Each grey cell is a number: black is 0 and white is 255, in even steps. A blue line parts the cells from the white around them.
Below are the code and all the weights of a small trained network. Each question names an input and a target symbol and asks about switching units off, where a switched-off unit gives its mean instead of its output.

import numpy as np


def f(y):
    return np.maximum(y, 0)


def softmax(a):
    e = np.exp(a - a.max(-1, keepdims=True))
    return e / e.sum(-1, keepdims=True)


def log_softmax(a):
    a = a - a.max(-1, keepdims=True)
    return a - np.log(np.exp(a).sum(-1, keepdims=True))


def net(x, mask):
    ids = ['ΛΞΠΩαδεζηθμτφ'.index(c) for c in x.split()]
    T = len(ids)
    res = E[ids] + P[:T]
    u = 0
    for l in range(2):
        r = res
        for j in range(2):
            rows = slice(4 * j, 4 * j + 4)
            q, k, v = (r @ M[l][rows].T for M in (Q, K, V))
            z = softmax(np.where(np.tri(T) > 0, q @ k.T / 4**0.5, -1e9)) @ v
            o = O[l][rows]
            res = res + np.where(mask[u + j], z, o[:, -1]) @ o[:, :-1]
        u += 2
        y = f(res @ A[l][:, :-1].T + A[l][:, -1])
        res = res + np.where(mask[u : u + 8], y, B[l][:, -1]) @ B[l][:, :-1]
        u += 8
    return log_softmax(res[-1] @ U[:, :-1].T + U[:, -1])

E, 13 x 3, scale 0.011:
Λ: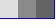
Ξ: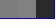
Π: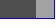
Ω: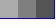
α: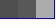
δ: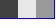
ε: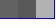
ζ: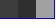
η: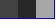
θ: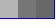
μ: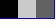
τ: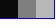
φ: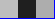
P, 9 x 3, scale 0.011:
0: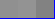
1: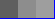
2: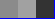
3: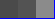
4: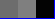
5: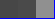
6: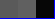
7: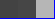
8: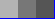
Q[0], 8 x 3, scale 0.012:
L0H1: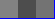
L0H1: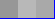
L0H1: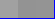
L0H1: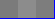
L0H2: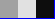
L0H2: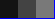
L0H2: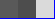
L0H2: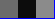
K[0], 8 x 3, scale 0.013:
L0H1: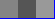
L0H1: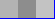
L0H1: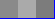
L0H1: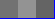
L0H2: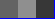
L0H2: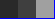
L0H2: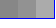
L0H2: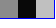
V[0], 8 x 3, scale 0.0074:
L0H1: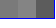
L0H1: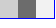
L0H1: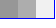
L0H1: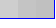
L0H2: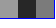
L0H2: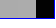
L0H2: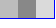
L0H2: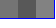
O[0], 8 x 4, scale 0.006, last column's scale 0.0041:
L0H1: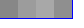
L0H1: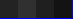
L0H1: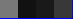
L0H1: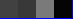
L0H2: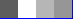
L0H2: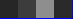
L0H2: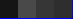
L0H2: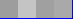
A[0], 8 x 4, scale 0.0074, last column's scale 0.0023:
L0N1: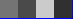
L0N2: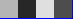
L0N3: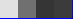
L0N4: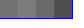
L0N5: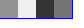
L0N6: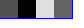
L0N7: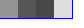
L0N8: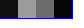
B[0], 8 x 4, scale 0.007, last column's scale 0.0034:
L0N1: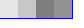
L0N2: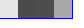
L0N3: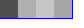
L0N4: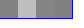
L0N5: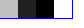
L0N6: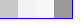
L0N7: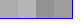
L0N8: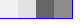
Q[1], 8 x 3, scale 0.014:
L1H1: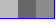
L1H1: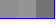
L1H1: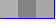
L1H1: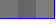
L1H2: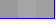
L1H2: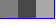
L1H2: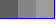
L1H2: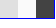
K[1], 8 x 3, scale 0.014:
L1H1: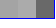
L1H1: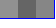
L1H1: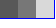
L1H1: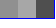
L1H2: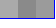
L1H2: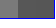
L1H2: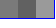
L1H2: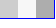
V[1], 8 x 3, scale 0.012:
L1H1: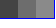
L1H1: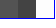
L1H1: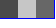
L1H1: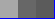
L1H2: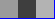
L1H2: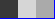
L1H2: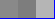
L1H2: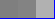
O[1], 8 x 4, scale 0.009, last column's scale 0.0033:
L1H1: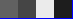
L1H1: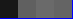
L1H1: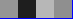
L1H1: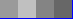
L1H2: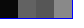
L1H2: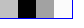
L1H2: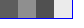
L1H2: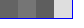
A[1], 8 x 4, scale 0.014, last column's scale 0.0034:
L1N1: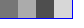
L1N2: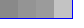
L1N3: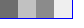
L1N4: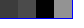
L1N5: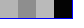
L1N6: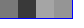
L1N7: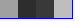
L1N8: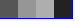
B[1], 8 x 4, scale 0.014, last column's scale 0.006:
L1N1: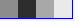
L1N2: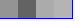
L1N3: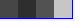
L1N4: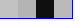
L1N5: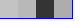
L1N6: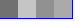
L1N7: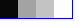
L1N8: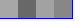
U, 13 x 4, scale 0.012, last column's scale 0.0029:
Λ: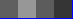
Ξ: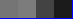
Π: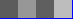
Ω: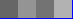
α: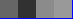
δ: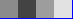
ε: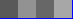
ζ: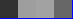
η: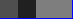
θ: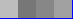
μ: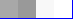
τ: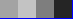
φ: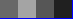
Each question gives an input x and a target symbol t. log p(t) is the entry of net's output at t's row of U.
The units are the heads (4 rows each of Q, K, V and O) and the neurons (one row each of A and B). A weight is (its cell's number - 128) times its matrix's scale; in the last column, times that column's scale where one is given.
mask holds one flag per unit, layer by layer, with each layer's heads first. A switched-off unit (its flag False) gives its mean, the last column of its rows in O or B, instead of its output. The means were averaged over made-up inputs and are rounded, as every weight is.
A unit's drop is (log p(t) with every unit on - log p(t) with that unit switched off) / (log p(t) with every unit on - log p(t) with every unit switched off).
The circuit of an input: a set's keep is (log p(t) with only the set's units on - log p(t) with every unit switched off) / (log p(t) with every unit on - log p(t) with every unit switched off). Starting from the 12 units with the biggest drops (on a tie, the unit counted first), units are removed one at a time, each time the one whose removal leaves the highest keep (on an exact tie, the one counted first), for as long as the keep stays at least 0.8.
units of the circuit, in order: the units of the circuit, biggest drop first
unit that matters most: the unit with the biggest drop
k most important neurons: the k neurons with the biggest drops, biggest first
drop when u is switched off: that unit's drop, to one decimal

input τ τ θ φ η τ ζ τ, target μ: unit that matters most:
L0N5
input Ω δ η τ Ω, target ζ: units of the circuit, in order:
[L1N7, L0N5]
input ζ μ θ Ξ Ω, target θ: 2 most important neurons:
[L1N5, L1N1]
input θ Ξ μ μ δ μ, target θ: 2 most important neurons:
[L1N5, L1N7]
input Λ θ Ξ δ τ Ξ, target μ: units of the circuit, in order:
[L0H1, L1H2]
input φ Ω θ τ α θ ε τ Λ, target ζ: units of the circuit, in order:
[L1N7, L0N5]
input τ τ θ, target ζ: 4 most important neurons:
[L1N7, L0N5, L0N6, L0N2]
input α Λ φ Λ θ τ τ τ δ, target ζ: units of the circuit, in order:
[L1N7, L1H2, L0N5, L0N6]
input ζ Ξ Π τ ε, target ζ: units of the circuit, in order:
[L1N7, L0N5, L1H2, L0N6]
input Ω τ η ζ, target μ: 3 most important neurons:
[L0N5, L1N3, L1N4]
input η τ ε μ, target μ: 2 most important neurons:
[L0N5, L1N3]
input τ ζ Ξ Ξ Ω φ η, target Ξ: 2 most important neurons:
[L0N5, L1N4]
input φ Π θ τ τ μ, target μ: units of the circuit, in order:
[L1H2, L0H1]
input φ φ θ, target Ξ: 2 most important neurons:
[L1N4, L0N6]
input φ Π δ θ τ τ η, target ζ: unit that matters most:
L0N5
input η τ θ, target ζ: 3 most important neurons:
[L1N7, L0N5, L0N8]
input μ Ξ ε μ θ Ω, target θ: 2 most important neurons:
[L1N7, L1N5]
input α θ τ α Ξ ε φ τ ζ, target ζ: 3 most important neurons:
[L1N7, L0N5, L0N6]
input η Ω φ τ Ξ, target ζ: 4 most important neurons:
[L1N7, L0N5, L0N6, L0N8]
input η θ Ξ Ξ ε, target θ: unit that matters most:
L0H1
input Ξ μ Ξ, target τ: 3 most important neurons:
[L1N5, L0N8, L1N3]
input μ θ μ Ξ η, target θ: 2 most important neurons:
[L1N7, L1N5]
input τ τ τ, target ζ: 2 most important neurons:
[L1N7, L0N5]
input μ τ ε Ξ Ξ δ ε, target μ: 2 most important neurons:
[L1N4, L1N3]
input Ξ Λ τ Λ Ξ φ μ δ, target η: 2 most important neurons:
[L1N3, L0N5]
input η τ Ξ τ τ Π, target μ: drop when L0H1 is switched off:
0.1
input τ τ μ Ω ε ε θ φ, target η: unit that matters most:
L1H2
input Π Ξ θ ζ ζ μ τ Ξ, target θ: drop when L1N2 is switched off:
0.1
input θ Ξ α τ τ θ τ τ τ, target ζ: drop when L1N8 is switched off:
0.0
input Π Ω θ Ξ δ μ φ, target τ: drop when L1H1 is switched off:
0.2
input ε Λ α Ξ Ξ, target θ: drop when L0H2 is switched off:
-0.2
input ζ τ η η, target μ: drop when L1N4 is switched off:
0.2
